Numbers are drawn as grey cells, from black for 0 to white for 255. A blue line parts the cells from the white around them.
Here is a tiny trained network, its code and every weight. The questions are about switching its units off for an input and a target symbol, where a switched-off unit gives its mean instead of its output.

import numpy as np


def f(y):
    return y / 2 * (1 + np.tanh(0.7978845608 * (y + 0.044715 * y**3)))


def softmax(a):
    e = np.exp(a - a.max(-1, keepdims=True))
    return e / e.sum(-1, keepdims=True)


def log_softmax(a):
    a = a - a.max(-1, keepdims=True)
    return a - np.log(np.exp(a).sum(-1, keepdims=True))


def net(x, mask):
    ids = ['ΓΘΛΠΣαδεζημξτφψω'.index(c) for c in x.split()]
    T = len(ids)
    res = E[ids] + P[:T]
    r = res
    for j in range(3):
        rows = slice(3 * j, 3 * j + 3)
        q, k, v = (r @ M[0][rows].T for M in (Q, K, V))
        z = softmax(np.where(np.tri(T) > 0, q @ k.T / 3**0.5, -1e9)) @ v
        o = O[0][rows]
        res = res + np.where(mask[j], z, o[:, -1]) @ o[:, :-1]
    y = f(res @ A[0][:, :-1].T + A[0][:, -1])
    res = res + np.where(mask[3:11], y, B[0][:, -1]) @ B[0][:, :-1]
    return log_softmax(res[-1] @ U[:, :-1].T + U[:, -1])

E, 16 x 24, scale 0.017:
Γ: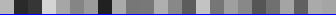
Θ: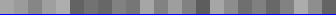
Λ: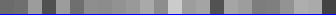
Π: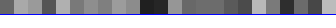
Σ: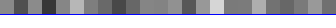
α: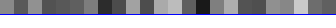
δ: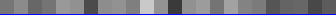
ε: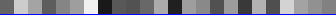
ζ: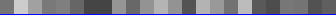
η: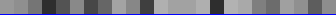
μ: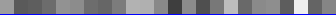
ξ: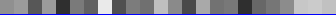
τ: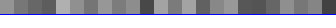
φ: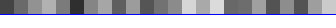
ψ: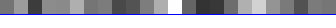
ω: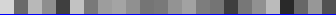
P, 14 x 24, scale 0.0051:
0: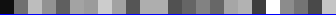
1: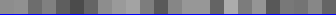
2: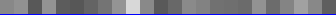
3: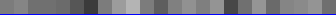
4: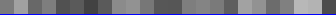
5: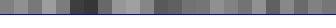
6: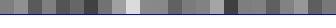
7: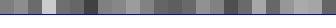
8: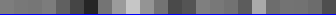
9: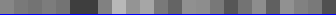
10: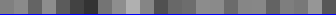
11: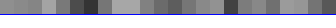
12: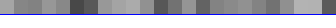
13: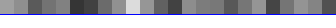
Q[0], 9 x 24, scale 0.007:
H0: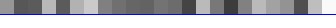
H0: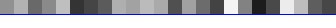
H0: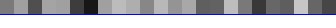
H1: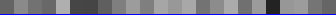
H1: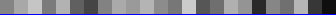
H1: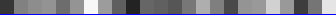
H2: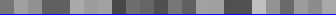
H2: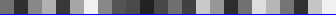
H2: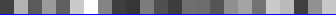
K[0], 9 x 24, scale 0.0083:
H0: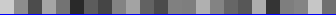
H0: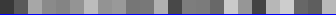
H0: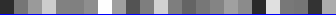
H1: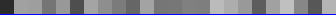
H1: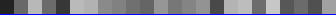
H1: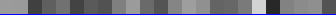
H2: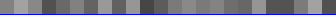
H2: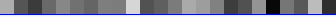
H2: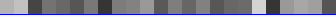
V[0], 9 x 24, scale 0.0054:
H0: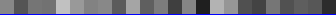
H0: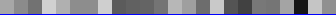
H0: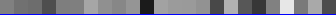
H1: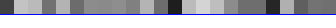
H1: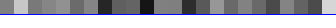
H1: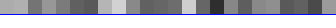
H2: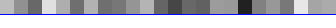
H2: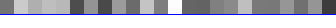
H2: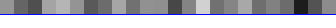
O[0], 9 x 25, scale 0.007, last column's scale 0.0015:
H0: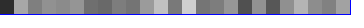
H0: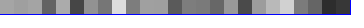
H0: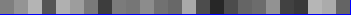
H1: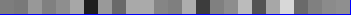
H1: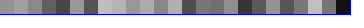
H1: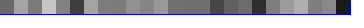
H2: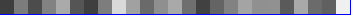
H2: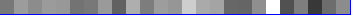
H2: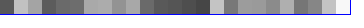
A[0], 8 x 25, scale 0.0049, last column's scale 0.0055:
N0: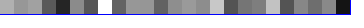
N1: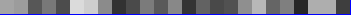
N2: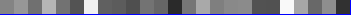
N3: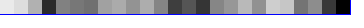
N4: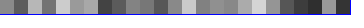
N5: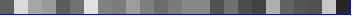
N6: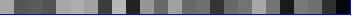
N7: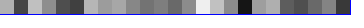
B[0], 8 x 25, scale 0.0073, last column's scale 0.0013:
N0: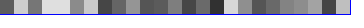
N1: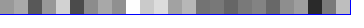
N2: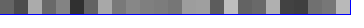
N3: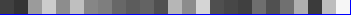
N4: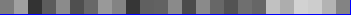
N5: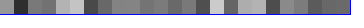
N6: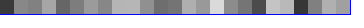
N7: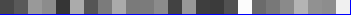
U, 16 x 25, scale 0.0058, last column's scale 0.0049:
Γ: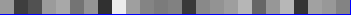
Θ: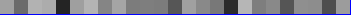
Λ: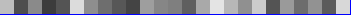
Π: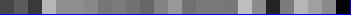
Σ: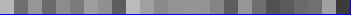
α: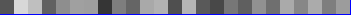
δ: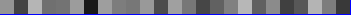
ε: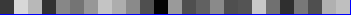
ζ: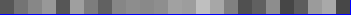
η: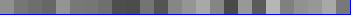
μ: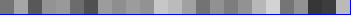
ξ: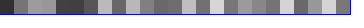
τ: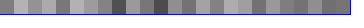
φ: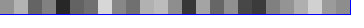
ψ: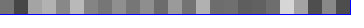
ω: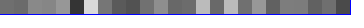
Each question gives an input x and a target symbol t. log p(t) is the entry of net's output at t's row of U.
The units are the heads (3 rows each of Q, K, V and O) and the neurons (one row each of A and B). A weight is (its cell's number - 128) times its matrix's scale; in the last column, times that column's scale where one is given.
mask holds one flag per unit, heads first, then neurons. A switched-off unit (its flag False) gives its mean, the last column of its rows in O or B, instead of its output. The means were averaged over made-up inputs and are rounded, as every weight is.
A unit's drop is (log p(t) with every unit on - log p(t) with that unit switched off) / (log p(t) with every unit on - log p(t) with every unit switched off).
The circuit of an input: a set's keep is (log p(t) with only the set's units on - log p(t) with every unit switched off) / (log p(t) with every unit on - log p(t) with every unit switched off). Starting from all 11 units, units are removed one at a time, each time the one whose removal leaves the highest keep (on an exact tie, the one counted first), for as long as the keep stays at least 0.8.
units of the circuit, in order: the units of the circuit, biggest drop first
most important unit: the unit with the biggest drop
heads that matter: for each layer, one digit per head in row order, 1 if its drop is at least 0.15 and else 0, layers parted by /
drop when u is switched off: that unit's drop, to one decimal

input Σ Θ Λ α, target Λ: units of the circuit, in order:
(H1, H2)
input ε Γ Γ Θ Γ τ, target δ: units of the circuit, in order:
(H1, H0)
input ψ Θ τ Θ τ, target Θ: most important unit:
N7
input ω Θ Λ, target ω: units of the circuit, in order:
(H1, N2)
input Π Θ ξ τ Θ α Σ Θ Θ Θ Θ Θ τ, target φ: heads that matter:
010
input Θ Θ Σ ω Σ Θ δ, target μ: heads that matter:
001
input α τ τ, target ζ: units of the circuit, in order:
(H1, H2, N6)
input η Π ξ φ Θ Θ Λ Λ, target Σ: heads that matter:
101
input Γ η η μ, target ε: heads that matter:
001
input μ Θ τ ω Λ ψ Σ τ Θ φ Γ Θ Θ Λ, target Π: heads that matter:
101
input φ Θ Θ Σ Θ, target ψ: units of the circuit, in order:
(N3, H0)
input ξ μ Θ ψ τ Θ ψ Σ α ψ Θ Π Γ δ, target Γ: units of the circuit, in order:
(H2, N6, H0)
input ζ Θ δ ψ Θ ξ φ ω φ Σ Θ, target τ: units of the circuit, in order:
(N0, H2, H0)
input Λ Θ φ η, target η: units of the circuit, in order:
(N4, H1, H0)
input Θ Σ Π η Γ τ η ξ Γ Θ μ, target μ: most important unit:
H2
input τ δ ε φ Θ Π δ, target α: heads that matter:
100
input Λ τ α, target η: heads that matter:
111
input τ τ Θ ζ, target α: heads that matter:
100
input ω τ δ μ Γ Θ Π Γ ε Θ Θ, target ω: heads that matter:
010
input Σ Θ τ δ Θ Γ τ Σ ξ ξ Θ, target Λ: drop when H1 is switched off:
0.3
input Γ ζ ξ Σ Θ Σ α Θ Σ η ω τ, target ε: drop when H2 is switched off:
0.5
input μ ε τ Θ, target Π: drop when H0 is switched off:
0.4
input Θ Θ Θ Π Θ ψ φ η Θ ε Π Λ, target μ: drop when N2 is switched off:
0.0
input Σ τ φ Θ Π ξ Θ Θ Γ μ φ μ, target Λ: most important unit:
H1
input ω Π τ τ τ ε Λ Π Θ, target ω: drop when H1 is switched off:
0.8
